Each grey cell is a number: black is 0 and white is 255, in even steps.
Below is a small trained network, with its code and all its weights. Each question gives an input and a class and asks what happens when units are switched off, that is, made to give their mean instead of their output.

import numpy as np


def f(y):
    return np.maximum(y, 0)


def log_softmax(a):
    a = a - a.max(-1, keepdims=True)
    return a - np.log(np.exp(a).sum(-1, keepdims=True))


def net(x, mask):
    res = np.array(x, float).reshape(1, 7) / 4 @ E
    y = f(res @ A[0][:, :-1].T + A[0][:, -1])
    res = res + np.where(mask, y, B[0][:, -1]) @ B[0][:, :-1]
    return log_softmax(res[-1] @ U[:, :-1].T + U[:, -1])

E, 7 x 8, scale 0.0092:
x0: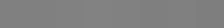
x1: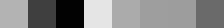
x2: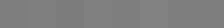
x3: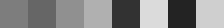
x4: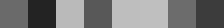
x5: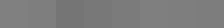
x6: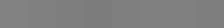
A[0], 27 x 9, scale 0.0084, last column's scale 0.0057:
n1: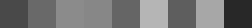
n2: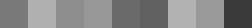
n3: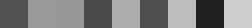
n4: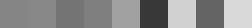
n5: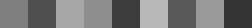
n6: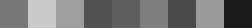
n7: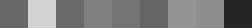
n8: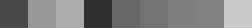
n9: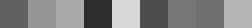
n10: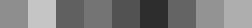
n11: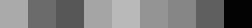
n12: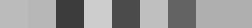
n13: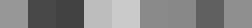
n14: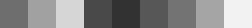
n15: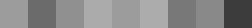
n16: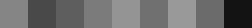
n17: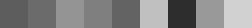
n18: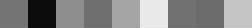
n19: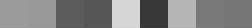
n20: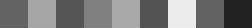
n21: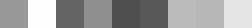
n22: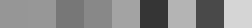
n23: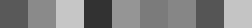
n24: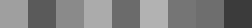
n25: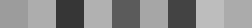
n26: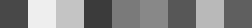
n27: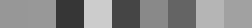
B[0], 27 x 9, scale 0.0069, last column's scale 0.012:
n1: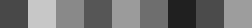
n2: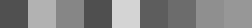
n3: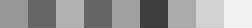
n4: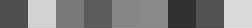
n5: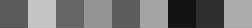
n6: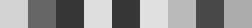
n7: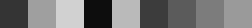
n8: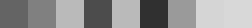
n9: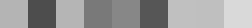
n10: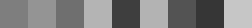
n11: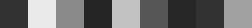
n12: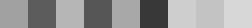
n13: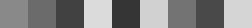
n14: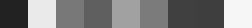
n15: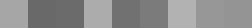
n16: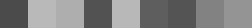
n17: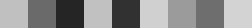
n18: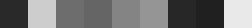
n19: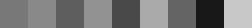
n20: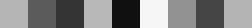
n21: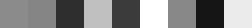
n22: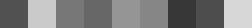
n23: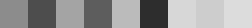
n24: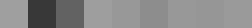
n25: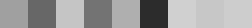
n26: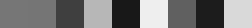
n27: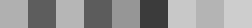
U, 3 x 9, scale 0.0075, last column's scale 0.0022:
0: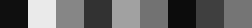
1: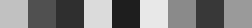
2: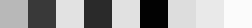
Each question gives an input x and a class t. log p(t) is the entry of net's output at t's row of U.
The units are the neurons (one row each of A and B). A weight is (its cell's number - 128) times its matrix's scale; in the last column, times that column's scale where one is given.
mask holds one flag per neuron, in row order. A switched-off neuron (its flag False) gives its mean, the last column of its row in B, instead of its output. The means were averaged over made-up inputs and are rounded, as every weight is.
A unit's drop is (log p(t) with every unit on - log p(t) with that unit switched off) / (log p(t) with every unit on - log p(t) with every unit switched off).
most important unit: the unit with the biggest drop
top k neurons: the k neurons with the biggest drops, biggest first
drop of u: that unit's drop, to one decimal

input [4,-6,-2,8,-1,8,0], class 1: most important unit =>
n17
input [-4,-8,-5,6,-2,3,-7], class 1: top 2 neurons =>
[n6, n26]
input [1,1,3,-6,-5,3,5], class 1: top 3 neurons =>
[n20, n21, n14]
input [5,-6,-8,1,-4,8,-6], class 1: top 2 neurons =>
[n6, n26]
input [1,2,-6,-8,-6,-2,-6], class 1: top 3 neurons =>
[n20, n21, n14]
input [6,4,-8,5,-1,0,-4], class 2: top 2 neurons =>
[n12, n25]
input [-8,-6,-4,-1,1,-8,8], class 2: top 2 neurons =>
[n23, n18]
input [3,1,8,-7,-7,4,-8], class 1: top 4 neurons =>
[n20, n21, n14, n18]
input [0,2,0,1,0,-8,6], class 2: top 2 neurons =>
[n26, n21]
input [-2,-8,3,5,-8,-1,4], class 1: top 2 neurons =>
[n6, n26]
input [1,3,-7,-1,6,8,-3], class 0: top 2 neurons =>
[n18, n21]
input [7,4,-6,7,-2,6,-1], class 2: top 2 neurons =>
[n12, n25]
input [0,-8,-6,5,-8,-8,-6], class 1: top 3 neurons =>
[n6, n26, n21]
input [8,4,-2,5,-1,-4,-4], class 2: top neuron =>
[n12]
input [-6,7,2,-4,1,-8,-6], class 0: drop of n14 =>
-0.1
